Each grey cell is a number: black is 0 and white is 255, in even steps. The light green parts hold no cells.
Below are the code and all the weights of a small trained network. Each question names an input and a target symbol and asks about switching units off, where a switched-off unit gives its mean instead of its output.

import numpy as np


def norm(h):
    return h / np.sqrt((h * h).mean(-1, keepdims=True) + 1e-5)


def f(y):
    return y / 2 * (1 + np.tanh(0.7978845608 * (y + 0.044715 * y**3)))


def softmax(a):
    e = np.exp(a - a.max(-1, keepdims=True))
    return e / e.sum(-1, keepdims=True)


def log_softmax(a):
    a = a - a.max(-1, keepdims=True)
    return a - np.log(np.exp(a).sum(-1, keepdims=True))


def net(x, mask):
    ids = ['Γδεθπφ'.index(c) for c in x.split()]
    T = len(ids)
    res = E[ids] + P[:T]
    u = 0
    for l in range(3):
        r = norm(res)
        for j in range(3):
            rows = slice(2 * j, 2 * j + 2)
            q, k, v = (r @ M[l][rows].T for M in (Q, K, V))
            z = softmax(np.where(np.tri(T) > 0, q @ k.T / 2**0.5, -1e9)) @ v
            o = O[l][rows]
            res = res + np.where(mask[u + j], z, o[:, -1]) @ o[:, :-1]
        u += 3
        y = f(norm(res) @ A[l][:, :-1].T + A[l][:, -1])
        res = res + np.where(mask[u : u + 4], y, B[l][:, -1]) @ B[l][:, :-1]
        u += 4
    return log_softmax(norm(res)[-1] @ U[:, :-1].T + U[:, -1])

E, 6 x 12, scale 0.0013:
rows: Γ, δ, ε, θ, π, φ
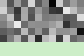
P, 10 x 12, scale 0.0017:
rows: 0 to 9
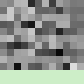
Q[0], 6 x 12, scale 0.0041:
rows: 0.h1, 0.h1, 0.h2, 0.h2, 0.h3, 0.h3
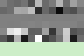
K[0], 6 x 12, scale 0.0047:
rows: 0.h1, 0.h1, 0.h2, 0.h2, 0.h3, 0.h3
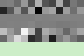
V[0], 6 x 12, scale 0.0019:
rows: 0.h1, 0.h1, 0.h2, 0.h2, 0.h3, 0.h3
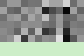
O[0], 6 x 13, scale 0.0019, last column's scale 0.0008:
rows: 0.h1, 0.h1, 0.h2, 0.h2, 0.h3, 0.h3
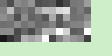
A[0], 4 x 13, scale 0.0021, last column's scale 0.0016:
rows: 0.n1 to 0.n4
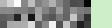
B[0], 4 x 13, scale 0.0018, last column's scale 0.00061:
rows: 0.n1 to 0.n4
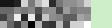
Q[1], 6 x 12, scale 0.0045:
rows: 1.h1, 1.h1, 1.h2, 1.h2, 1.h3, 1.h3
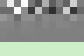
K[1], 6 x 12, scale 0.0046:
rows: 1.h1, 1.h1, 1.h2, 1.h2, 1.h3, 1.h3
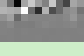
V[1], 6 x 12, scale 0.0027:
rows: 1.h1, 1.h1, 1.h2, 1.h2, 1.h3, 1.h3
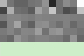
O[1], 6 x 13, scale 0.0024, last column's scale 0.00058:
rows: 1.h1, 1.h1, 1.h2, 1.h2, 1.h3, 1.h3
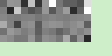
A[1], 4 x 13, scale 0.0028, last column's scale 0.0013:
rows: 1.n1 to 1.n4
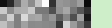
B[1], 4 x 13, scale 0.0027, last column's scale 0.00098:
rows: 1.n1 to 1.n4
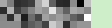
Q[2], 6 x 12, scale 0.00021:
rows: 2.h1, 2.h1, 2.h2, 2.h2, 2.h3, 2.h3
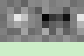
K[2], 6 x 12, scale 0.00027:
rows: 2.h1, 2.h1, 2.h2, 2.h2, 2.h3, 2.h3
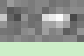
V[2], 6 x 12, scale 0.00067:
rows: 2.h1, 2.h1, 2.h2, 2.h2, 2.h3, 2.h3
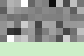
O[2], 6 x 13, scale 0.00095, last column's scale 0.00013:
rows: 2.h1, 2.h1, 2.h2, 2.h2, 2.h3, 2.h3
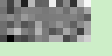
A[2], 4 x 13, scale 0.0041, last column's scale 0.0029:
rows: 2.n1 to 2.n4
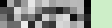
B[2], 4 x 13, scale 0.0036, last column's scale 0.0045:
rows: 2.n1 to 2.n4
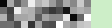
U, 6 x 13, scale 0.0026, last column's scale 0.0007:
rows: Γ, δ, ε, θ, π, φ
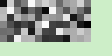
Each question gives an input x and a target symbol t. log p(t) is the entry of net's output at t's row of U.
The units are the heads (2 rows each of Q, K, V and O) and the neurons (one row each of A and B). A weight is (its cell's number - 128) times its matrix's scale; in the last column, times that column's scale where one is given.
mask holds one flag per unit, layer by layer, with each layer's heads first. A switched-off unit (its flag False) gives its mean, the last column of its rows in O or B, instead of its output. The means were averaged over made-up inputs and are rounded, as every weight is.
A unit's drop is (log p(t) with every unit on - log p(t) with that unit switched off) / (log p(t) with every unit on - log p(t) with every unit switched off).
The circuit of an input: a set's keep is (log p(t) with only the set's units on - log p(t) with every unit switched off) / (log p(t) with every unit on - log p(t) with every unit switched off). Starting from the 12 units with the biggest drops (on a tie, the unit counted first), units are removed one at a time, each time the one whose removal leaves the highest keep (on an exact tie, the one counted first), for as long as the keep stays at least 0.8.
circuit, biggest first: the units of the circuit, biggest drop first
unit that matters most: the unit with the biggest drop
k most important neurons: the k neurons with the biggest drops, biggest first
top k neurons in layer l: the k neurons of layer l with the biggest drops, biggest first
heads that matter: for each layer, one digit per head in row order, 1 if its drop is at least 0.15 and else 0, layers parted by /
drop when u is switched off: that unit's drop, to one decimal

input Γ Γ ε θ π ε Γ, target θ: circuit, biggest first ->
(1.n1, 0.h3)
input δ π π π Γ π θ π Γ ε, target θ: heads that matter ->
001 / 100 / 000
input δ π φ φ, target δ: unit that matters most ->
1.h1
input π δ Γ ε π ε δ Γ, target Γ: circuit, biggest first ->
(1.n2, 0.h1, 2.n1)
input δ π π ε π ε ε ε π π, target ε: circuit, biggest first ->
(1.h1, 0.n3, 2.n3)
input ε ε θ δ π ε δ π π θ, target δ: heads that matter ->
001 / 000 / 000
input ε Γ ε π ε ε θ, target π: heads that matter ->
000 / 100 / 000
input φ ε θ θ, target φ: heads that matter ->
001 / 000 / 000
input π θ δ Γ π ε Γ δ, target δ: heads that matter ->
100 / 000 / 000
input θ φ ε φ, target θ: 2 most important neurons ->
(1.n1, 2.n3)
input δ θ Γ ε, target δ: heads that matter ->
001 / 100 / 000
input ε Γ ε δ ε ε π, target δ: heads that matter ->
001 / 000 / 000
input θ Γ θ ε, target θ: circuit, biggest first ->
(0.h3, 1.n1)
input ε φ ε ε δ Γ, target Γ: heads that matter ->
000 / 000 / 000
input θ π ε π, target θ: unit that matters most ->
0.h3
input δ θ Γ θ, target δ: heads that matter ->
001 / 100 / 000
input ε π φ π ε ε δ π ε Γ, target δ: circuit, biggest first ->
(0.h3, 2.n3, 2.n4, 2.n2)
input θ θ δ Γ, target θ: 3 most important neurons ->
(1.n1, 2.n3, 2.n4)
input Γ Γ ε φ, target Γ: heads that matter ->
000 / 100 / 000
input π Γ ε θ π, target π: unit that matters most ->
0.n4
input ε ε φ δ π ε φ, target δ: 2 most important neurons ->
(2.n3, 2.n4)
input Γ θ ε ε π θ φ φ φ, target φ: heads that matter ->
100 / 000 / 000
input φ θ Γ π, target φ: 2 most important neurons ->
(0.n3, 2.n2)
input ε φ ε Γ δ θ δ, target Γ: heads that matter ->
000 / 100 / 000
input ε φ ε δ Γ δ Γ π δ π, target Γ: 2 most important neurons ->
(2.n1, 0.n3)
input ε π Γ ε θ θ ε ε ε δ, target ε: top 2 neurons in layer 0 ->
(0.n3, 0.n1)
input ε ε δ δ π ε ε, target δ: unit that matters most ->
0.h3
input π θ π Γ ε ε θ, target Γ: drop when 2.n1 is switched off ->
0.2
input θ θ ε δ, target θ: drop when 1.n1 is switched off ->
1.1
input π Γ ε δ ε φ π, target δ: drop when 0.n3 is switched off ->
0.1
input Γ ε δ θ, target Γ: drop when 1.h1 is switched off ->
1.0
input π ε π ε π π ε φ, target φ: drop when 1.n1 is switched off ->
0.0
